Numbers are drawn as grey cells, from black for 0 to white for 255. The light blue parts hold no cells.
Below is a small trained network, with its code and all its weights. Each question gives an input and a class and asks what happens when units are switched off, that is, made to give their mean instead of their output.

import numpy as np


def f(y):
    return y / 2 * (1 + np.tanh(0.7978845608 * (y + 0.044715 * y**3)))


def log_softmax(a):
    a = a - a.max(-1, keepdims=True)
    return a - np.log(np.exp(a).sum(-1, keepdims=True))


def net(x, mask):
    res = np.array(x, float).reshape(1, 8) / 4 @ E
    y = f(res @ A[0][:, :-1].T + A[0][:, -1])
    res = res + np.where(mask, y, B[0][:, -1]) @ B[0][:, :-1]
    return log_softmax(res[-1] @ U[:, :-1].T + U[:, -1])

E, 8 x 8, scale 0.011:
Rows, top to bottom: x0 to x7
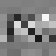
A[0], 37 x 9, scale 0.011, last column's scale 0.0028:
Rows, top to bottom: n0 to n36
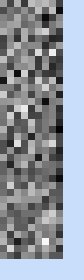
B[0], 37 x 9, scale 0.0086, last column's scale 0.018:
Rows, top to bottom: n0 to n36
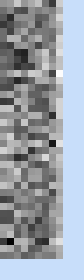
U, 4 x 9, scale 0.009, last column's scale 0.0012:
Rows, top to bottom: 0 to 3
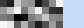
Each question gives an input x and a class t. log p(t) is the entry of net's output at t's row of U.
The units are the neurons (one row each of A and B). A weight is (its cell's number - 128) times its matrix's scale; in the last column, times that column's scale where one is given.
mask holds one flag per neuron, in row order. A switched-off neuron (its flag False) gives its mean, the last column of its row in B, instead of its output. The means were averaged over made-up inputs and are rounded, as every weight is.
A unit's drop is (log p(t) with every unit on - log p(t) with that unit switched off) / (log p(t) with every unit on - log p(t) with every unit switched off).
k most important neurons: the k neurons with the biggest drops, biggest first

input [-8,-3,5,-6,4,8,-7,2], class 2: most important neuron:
n22
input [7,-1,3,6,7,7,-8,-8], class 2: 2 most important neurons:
n9, n22
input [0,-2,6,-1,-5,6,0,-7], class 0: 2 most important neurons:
n34, n7
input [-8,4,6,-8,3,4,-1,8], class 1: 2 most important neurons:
n10, n5
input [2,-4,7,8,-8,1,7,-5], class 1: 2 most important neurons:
n0, n20
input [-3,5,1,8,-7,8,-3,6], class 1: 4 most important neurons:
n0, n20, n7, n11
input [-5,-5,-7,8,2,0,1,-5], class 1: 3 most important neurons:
n20, n0, n34
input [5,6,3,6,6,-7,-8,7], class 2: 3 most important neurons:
n7, n11, n10
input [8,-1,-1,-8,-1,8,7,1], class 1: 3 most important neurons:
n10, n5, n16
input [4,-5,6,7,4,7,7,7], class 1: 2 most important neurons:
n0, n20
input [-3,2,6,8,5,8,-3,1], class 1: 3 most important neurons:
n0, n20, n7
